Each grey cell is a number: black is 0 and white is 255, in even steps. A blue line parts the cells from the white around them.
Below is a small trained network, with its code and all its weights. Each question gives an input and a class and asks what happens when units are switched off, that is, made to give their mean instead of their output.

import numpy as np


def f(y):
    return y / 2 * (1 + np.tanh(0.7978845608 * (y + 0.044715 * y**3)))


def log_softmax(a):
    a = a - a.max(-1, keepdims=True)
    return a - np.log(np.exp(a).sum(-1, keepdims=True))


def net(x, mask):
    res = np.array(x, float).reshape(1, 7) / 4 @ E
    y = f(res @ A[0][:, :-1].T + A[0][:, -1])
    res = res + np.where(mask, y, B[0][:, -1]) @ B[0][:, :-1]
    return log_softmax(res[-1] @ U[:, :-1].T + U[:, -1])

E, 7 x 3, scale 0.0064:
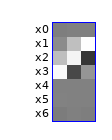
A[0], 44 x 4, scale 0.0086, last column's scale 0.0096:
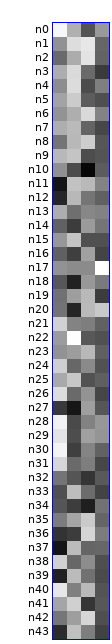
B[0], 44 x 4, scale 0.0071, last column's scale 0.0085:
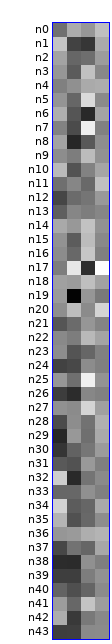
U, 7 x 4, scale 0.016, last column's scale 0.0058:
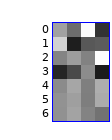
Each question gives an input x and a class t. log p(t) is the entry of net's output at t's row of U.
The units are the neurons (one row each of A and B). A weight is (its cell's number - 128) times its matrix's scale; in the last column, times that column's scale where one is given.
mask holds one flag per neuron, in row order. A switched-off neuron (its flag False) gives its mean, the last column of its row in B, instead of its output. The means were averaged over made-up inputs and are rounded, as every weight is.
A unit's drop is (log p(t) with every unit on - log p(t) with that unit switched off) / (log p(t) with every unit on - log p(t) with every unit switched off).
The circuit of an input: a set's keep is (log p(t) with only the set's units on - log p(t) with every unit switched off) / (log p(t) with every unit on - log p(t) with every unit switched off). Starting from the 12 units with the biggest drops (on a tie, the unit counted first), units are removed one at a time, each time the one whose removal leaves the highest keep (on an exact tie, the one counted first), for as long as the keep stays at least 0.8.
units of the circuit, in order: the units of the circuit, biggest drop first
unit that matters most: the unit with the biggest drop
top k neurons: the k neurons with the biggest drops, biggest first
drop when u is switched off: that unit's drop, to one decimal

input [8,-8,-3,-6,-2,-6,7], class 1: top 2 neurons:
(n34; n32)
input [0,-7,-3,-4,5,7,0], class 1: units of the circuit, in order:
(n34)
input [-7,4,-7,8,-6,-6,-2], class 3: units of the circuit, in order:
(n29; n30)
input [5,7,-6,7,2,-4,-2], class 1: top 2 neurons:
(n6; n1)
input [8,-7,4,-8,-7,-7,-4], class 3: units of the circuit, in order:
(n37; n39)
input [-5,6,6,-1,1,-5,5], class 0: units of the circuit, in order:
(n22; n25)
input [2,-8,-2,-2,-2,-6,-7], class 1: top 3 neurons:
(n34; n32; n10)
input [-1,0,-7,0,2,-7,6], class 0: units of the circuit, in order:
(n27; n18)
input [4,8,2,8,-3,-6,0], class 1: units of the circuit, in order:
(n1; n6)
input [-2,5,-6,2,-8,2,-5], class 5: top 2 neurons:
(n6; n25)
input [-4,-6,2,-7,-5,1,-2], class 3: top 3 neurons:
(n37; n39; n12)
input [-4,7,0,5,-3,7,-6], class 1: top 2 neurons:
(n1; n6)
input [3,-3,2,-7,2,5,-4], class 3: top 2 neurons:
(n39; n37)
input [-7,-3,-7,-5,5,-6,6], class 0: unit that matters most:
n27
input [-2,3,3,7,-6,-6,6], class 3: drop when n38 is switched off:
0.1
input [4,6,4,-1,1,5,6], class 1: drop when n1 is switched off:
0.4
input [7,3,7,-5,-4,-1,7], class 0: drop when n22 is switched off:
0.2
